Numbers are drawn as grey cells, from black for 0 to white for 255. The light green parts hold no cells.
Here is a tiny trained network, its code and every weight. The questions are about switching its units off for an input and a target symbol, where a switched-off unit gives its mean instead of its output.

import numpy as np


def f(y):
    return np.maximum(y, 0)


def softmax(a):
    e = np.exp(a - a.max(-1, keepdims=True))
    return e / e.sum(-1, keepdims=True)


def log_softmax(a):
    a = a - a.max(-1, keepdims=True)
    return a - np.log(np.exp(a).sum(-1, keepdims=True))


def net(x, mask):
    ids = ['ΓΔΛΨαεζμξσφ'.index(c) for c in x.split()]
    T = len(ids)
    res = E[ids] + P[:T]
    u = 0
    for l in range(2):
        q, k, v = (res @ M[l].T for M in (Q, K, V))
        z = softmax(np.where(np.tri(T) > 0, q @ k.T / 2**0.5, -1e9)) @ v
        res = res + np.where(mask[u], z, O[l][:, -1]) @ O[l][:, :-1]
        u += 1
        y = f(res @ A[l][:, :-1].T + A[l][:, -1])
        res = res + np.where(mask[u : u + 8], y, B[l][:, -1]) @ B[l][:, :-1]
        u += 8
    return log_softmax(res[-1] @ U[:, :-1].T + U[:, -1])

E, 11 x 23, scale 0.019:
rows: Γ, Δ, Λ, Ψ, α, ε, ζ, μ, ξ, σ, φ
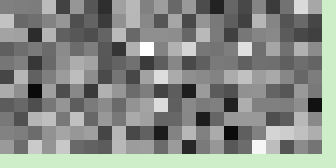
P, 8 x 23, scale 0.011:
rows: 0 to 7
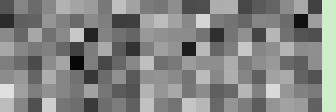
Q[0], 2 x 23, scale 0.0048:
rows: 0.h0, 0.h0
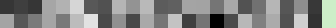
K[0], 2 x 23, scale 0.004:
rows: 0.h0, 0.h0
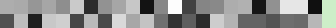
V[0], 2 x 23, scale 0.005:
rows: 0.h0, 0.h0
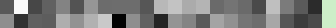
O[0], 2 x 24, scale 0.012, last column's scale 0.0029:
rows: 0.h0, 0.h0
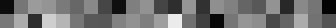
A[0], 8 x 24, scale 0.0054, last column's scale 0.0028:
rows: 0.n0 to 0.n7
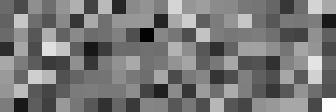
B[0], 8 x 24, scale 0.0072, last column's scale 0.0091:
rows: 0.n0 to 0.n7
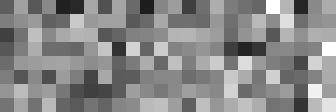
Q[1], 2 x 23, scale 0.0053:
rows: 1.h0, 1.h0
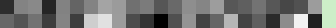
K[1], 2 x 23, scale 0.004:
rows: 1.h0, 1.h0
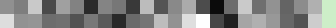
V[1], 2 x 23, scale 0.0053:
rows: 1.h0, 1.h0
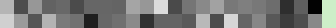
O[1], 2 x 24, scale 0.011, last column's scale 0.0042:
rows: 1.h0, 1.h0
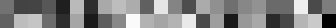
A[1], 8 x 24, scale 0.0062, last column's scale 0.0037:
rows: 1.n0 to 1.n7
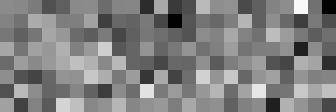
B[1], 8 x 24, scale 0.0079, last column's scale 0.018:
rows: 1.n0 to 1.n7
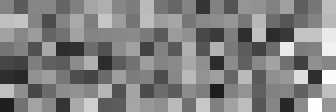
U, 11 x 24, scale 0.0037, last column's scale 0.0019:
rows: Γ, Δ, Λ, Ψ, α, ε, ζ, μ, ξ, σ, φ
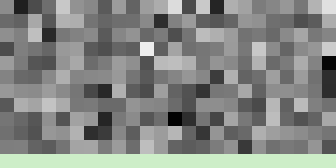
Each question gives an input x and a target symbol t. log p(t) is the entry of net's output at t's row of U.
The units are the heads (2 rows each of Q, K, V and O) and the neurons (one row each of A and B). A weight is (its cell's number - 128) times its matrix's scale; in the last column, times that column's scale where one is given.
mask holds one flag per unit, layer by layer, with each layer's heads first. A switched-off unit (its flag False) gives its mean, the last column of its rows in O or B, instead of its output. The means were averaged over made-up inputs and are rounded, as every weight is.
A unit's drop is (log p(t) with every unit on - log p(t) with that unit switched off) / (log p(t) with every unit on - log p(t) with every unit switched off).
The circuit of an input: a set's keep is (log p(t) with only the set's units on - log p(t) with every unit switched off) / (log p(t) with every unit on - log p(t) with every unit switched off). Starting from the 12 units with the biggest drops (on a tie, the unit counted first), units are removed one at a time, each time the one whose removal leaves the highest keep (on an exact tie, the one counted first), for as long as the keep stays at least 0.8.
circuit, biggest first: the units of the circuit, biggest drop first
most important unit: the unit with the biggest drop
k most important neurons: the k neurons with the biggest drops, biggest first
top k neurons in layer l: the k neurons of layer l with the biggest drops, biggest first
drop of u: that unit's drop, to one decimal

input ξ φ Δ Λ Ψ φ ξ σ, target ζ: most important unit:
1.h0
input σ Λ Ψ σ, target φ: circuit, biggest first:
(1.n1, 1.h0, 1.n3, 1.n2)
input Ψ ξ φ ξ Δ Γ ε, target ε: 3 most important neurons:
(0.n1, 1.n5, 1.n2)
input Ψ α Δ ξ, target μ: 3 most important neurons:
(0.n3, 0.n7, 1.n6)
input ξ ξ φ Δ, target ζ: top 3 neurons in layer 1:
(1.n3, 1.n2, 1.n1)
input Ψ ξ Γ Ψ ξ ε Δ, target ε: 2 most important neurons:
(0.n1, 1.n2)
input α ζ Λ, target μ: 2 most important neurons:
(0.n3, 0.n6)
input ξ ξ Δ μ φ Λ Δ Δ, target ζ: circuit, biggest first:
(1.h0, 0.h0, 1.n3, 0.n4)
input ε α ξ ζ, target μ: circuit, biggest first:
(0.h0, 0.n3)
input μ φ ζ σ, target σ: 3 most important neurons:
(1.n0, 1.n5, 0.n7)
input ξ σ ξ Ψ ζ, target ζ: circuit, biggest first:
(1.h0, 1.n3, 0.h0, 0.n4)
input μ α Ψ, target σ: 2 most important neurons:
(1.n0, 1.n5)
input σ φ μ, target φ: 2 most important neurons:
(1.n1, 1.n5)
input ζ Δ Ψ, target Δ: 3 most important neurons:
(0.n6, 1.n6, 0.n3)
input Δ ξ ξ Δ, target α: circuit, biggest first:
(1.h0)
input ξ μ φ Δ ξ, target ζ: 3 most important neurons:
(1.n3, 0.n4, 1.n2)
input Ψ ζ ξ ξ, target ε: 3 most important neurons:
(0.n1, 0.n3, 1.n2)
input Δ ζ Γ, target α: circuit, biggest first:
(1.h0, 1.n6)
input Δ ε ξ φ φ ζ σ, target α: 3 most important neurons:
(0.n4, 0.n2, 1.n6)
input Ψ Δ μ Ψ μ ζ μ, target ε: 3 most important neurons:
(1.n5, 1.n2, 0.n1)
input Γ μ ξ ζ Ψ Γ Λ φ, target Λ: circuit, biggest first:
(0.h0)
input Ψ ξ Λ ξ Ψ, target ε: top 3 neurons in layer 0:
(0.n1, 0.n4, 0.n6)
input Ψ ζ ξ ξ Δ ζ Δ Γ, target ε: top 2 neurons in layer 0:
(0.n1, 0.n5)
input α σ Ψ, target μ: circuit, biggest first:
(0.n3, 0.h0)
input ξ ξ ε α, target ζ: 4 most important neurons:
(1.n3, 0.n4, 0.n6, 1.n2)
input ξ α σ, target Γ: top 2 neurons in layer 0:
(0.n0, 0.n6)
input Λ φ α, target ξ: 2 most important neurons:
(0.n7, 1.n6)
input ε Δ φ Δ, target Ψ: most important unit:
0.h0
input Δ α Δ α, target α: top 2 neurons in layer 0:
(0.n6, 0.n2)
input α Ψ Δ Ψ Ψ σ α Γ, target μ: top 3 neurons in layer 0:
(0.n3, 0.n6, 0.n2)
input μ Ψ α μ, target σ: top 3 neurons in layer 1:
(1.n0, 1.n5, 1.n6)
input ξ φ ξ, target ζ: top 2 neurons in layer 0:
(0.n4, 0.n5)
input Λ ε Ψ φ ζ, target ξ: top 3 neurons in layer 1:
(1.n6, 1.n2, 1.n1)
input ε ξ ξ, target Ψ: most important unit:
0.h0
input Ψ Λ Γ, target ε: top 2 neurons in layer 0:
(0.n1, 0.n3)
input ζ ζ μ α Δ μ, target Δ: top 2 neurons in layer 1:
(1.n6, 1.n3)
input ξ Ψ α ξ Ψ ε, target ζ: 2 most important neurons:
(1.n3, 0.n4)
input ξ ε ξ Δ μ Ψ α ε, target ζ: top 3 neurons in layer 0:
(0.n4, 0.n3, 0.n7)
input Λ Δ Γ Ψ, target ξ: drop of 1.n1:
0.1
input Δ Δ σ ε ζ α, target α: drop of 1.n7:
0.0
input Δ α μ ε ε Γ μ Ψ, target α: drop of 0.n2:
0.1
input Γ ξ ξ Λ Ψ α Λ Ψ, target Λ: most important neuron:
(0.n4)
